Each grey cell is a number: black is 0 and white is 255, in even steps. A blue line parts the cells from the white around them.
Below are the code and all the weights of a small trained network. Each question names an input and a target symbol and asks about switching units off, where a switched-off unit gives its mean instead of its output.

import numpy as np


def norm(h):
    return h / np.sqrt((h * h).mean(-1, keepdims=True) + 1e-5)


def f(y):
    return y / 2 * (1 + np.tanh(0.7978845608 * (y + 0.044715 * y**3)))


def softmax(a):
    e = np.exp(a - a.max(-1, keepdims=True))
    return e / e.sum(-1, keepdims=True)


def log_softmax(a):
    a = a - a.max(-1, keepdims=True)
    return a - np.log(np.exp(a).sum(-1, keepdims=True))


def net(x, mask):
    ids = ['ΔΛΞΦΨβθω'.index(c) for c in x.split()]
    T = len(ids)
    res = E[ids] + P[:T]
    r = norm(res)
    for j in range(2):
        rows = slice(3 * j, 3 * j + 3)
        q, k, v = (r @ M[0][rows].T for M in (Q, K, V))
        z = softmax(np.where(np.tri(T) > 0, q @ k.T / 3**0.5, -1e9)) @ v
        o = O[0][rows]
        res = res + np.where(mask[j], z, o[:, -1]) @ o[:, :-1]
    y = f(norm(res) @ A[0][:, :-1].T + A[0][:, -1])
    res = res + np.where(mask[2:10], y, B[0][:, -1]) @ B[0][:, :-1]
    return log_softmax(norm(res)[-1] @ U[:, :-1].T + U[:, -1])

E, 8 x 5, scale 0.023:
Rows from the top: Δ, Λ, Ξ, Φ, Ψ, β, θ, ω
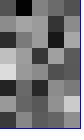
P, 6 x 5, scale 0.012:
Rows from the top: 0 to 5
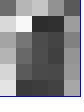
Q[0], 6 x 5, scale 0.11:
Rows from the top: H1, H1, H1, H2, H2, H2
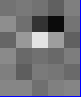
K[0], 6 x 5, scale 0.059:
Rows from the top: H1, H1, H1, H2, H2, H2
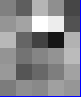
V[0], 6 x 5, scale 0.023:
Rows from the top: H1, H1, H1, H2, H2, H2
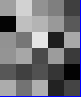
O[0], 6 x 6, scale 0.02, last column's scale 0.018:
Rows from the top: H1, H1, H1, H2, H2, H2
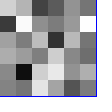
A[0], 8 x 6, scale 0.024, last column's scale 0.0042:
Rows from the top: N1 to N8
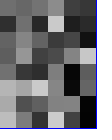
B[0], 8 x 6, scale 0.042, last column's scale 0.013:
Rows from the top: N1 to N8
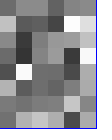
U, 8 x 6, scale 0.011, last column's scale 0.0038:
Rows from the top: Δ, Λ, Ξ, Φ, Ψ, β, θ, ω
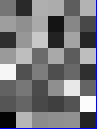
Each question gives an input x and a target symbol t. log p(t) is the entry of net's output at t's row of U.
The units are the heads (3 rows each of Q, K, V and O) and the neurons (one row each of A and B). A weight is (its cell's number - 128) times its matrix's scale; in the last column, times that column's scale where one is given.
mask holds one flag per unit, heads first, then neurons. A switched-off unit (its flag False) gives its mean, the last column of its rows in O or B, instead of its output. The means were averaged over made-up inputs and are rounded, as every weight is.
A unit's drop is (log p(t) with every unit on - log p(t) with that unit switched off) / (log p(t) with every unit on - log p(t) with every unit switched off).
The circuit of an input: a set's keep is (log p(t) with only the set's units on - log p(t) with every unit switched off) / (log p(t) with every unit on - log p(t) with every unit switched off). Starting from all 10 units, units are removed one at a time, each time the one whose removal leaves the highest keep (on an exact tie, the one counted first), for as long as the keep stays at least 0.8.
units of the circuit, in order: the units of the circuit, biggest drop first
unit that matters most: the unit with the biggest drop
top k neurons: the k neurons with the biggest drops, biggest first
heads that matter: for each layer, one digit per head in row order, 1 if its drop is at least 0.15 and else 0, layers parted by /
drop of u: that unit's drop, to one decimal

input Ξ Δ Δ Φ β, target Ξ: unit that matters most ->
H1
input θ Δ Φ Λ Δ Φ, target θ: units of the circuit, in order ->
H2, N4
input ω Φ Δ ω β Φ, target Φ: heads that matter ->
01
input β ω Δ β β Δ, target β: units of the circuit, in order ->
H1, N2
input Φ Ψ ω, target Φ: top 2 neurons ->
N8, N5
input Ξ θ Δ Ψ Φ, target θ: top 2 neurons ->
N4, N2
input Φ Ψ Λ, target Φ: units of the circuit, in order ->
H1, N5
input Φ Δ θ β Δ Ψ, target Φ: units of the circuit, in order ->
H1, N8
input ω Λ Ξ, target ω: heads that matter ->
10
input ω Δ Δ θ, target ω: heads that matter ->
10
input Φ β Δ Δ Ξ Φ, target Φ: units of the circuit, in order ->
N8, H1
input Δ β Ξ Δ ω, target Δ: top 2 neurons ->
N2, N5
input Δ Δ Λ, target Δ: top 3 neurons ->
N2, N5, N6
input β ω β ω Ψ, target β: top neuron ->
N2
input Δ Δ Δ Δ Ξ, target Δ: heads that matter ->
01
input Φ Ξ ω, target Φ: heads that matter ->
10
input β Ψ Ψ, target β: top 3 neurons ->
N2, N4, N5
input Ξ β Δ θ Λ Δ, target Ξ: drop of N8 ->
-0.1
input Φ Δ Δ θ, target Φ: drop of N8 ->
0.3
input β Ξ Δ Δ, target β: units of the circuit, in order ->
N2
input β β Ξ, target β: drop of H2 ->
-0.1
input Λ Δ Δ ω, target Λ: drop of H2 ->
-0.1
